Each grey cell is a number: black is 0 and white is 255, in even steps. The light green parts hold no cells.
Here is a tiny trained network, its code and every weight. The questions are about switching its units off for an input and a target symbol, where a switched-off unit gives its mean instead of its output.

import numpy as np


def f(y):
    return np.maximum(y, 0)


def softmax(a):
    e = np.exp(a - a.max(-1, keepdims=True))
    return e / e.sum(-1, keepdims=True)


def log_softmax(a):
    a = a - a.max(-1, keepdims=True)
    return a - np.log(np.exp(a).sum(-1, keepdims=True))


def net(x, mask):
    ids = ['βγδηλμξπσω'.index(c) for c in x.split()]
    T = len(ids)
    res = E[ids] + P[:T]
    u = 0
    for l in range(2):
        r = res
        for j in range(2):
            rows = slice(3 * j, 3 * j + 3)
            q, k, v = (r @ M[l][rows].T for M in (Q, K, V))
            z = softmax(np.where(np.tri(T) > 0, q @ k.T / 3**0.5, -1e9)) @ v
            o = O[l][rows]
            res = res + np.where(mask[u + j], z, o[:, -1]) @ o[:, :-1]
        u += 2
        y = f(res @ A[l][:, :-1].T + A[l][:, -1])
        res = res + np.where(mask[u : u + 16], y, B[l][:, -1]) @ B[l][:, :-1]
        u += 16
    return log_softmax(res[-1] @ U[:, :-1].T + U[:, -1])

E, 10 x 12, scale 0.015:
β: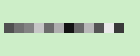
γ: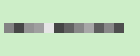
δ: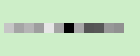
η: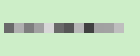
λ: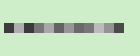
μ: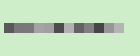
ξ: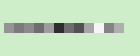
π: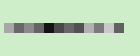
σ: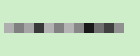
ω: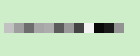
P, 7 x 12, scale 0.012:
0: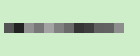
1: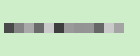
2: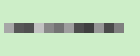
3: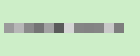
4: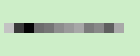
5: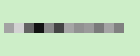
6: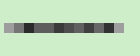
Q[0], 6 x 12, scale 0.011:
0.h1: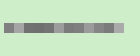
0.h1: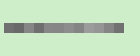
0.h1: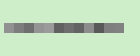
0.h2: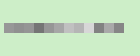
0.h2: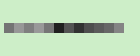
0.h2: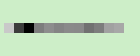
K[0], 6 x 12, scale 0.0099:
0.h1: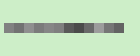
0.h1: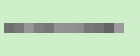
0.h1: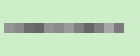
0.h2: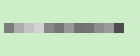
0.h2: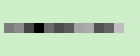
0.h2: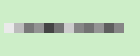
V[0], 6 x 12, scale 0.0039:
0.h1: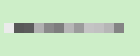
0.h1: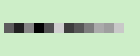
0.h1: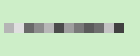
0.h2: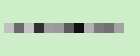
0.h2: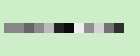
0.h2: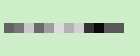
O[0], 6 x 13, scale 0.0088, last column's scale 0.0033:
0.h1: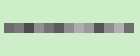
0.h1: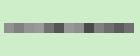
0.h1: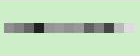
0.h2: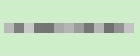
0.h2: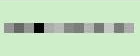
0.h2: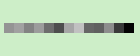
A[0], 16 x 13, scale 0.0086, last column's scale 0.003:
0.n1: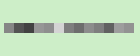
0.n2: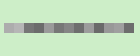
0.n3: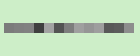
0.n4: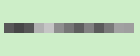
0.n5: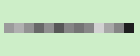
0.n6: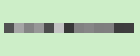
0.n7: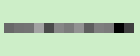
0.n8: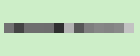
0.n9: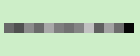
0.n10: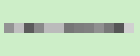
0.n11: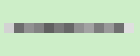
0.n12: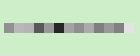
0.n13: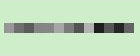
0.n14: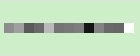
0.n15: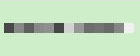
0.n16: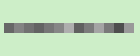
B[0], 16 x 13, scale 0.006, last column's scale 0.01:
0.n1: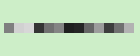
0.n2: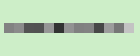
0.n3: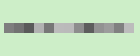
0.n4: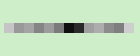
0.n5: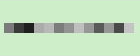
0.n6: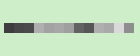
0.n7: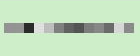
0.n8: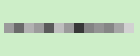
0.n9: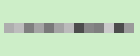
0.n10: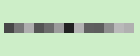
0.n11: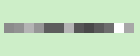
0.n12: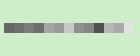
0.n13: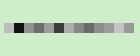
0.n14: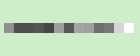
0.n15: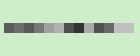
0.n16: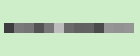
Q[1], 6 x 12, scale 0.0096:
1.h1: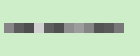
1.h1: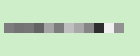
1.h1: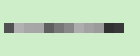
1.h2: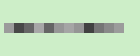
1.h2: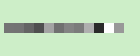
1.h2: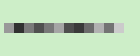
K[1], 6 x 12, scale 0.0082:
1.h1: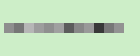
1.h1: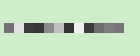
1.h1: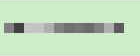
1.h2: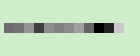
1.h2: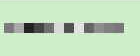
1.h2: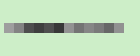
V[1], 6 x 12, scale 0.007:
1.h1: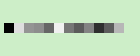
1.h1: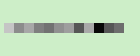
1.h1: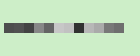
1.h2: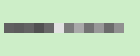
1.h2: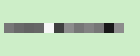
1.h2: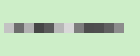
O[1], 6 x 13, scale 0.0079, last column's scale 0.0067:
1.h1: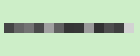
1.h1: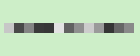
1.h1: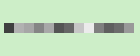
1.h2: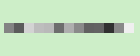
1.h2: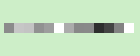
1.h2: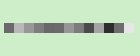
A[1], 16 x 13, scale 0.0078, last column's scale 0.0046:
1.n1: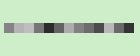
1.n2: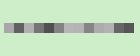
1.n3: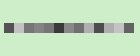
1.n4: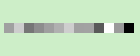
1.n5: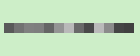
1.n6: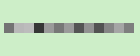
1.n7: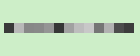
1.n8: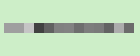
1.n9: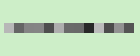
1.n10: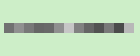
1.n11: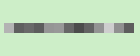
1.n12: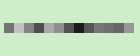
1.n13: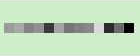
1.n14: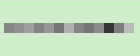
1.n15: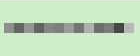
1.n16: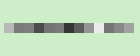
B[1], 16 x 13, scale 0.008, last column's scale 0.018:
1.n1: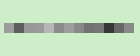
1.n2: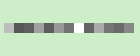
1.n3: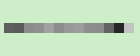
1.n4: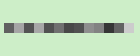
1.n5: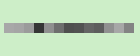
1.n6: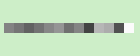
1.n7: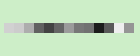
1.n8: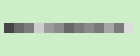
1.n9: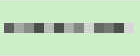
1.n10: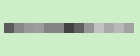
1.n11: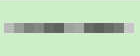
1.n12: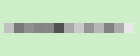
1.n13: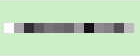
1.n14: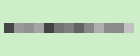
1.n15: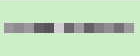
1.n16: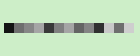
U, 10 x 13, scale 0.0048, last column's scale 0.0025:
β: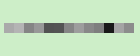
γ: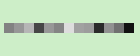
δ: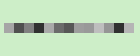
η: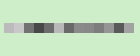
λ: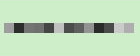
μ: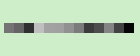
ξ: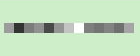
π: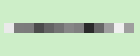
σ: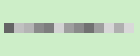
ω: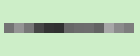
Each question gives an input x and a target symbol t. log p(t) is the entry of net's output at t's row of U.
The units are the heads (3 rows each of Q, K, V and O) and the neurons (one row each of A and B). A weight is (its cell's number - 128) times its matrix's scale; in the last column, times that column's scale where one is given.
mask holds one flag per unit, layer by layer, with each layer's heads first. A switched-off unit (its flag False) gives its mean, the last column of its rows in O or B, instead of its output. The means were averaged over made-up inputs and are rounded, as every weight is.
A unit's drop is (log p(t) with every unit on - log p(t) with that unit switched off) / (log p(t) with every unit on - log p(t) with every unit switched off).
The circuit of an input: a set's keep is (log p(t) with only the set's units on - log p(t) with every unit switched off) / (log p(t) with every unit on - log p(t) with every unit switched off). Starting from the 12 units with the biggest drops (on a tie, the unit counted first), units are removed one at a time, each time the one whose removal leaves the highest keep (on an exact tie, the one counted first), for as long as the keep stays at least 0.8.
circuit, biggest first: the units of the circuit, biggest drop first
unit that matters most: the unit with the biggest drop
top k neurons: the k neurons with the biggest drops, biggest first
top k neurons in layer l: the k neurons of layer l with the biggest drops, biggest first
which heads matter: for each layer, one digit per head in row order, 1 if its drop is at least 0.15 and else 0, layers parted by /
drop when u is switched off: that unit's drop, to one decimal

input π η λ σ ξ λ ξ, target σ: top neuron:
[0.n1]
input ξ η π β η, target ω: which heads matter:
01 / 01
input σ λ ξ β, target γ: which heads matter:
10 / 10
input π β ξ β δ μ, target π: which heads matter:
00 / 10
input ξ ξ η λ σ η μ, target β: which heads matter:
00 / 01
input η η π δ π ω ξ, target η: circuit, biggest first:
[1.n13; 1.h2; 1.h1; 0.n2]
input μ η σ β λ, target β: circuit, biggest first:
[1.h2; 0.h2; 0.n14; 1.n16]
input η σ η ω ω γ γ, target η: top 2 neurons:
[1.n13; 1.n9]
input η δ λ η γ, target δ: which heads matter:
00 / 10
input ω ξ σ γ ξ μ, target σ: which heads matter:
00 / 01
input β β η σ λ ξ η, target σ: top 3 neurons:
[0.n1; 0.n12; 0.n10]
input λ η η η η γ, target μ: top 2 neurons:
[1.n4; 0.n12]
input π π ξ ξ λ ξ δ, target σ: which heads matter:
01 / 10
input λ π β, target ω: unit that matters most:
1.h2
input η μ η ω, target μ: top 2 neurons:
[1.n3; 1.n6]
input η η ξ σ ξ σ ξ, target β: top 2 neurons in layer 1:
[1.n14; 1.n16]
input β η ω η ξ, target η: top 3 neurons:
[1.n13; 0.n13; 1.n9]
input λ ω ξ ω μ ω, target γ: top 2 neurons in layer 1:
[1.n7; 1.n3]
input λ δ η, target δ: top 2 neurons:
[0.n12; 0.n4]
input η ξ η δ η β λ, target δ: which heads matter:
01 / 10
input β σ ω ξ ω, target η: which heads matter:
00 / 11
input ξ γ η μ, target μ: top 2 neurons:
[1.n3; 1.n4]
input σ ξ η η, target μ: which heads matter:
00 / 10
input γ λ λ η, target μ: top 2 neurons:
[0.n8; 1.n4]
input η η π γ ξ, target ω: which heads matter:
01 / 01
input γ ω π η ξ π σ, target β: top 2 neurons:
[0.n14; 1.n14]
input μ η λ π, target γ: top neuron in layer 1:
[1.n7]
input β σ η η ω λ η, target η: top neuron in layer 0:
[0.n13]
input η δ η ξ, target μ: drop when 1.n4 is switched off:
0.2
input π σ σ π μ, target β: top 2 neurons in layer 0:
[0.n14; 0.n15]
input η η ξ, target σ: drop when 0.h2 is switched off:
0.2
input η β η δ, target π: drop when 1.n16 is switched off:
0.1
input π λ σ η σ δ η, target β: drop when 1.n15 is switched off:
0.0
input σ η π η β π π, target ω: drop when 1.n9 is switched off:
0.1
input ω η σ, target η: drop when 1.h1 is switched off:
0.3
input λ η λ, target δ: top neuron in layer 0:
[0.n16]
